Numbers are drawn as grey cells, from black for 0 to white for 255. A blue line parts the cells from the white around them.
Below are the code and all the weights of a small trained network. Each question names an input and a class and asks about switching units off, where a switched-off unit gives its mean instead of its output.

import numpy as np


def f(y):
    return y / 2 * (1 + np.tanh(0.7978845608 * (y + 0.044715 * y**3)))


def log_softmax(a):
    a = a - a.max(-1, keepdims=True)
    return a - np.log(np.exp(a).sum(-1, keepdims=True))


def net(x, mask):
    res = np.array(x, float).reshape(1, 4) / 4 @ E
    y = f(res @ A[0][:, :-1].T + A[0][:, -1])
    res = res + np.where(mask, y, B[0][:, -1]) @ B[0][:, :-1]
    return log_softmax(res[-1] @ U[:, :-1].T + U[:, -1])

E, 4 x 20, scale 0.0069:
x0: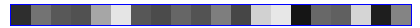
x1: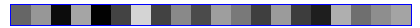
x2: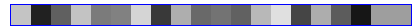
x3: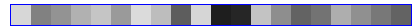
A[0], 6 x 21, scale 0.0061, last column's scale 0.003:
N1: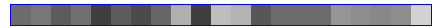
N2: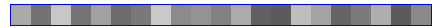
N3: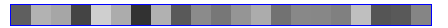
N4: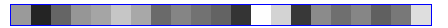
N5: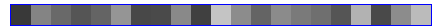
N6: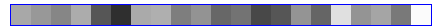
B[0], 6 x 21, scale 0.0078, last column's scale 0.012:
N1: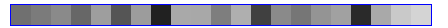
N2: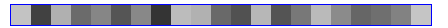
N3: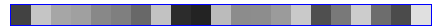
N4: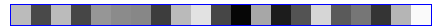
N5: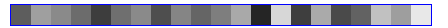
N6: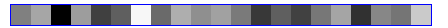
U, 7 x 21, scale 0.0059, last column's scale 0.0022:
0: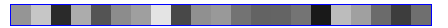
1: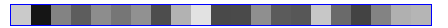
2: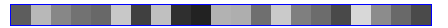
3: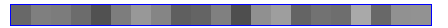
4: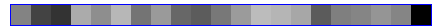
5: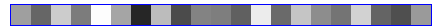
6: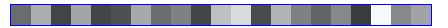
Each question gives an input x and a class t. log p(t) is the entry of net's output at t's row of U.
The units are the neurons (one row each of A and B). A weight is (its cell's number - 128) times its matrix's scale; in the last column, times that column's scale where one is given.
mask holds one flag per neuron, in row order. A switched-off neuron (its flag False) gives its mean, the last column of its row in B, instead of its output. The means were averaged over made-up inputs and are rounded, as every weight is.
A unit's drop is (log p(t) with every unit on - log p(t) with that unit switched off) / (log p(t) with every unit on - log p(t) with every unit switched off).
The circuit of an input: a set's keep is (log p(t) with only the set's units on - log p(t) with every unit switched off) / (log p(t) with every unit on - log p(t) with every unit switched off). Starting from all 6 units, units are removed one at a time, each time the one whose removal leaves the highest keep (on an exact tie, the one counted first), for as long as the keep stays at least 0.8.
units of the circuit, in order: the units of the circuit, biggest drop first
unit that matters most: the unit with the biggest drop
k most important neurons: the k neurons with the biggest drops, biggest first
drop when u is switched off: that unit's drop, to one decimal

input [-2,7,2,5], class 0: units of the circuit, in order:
N2, N1
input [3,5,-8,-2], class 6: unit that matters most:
N1
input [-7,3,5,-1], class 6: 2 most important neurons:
N4, N6
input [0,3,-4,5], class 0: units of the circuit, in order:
N5, N4
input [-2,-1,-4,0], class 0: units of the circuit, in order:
N4, N5
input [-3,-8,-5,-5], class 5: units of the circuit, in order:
N2, N3
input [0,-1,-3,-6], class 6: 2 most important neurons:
N4, N1
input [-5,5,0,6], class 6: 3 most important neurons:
N4, N6, N3
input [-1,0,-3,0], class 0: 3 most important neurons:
N4, N5, N1
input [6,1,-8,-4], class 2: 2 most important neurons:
N3, N6
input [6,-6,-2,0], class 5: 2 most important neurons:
N4, N6
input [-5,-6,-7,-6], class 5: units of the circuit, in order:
N3, N2
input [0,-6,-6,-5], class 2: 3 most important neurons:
N4, N3, N5
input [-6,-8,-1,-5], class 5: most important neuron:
N4
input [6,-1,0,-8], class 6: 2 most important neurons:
N1, N5
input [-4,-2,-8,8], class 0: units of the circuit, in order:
N6, N3
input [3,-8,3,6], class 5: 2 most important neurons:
N3, N6
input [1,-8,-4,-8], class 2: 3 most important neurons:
N3, N5, N4
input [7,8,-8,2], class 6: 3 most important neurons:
N5, N1, N4
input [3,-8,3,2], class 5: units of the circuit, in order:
N3
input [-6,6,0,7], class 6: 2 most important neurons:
N4, N6
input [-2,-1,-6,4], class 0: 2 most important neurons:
N6, N4
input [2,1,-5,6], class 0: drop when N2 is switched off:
0.1
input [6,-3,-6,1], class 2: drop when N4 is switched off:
0.0
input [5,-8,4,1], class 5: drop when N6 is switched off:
0.2
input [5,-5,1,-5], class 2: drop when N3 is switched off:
0.1
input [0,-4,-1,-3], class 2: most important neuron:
N4
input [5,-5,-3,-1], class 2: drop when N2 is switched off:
0.1
